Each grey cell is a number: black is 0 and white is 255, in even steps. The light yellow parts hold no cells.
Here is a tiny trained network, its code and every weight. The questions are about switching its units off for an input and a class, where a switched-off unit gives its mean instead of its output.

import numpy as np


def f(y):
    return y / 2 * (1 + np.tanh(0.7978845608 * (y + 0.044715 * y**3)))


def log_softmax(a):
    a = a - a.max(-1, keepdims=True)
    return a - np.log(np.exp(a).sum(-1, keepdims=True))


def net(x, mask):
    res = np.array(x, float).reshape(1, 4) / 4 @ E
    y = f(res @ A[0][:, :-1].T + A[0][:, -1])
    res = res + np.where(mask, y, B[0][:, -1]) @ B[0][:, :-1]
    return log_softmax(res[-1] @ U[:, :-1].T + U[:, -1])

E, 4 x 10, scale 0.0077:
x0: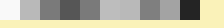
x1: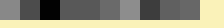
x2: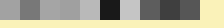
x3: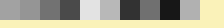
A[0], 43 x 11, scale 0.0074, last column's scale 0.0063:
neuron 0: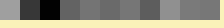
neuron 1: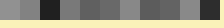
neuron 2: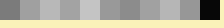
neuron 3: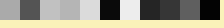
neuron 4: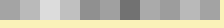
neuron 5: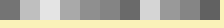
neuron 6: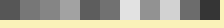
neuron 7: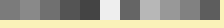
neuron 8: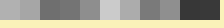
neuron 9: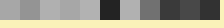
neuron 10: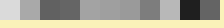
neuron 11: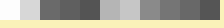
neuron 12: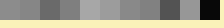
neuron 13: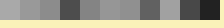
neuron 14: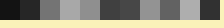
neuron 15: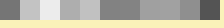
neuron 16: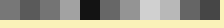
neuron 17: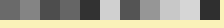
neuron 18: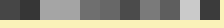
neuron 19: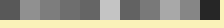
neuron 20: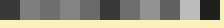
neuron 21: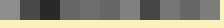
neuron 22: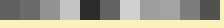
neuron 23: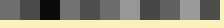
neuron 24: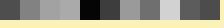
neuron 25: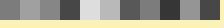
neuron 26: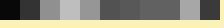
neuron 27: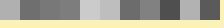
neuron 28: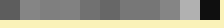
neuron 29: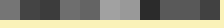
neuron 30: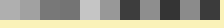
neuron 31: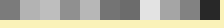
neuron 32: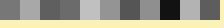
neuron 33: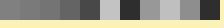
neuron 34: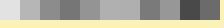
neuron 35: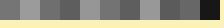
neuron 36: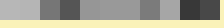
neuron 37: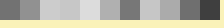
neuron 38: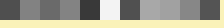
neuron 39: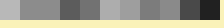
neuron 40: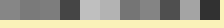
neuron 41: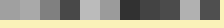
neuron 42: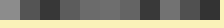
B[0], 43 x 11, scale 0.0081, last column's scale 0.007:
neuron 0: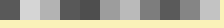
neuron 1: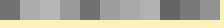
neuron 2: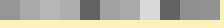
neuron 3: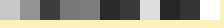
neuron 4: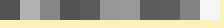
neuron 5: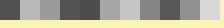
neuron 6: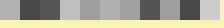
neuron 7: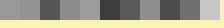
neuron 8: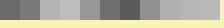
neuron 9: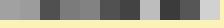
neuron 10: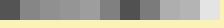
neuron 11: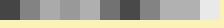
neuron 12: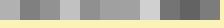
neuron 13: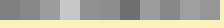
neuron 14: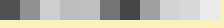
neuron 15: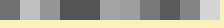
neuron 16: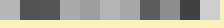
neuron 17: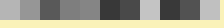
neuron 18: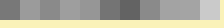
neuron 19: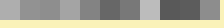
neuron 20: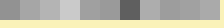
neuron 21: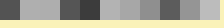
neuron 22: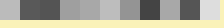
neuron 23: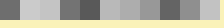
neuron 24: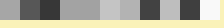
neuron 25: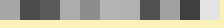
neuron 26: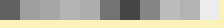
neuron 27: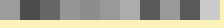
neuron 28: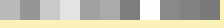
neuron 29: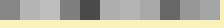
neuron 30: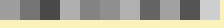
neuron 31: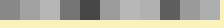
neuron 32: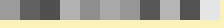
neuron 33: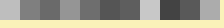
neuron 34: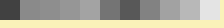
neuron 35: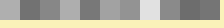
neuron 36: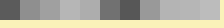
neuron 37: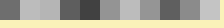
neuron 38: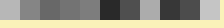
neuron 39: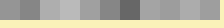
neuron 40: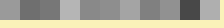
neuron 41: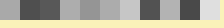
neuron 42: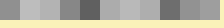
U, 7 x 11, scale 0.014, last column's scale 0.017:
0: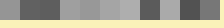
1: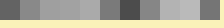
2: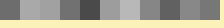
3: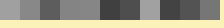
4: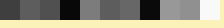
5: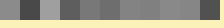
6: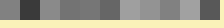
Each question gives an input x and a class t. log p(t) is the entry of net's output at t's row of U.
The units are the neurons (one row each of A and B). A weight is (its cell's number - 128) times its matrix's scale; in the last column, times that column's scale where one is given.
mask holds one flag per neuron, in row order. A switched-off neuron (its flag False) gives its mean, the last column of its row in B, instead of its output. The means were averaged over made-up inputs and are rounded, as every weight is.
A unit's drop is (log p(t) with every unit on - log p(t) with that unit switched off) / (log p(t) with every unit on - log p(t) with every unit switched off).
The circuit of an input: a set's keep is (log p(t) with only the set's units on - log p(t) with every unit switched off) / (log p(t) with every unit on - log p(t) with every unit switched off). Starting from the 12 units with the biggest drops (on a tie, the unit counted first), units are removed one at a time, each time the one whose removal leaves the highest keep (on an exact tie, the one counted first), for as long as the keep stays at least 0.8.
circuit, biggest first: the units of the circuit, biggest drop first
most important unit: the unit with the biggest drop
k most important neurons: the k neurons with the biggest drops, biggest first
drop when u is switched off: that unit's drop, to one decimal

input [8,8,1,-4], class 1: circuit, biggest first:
(neuron 11; neuron 10)
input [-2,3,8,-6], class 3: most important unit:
neuron 3
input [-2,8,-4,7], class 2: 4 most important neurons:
(neuron 0; neuron 23; neuron 21; neuron 29)
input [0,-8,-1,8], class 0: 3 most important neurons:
(neuron 25; neuron 41; neuron 32)
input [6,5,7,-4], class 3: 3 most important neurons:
(neuron 3; neuron 9; neuron 14)
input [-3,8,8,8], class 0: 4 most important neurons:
(neuron 32; neuron 41; neuron 25; neuron 30)
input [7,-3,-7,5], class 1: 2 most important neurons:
(neuron 11; neuron 3)
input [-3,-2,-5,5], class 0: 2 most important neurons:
(neuron 3; neuron 41)
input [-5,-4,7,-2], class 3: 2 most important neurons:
(neuron 3; neuron 9)
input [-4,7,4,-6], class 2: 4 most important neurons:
(neuron 23; neuron 21; neuron 0; neuron 29)
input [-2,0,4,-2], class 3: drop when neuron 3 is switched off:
0.2
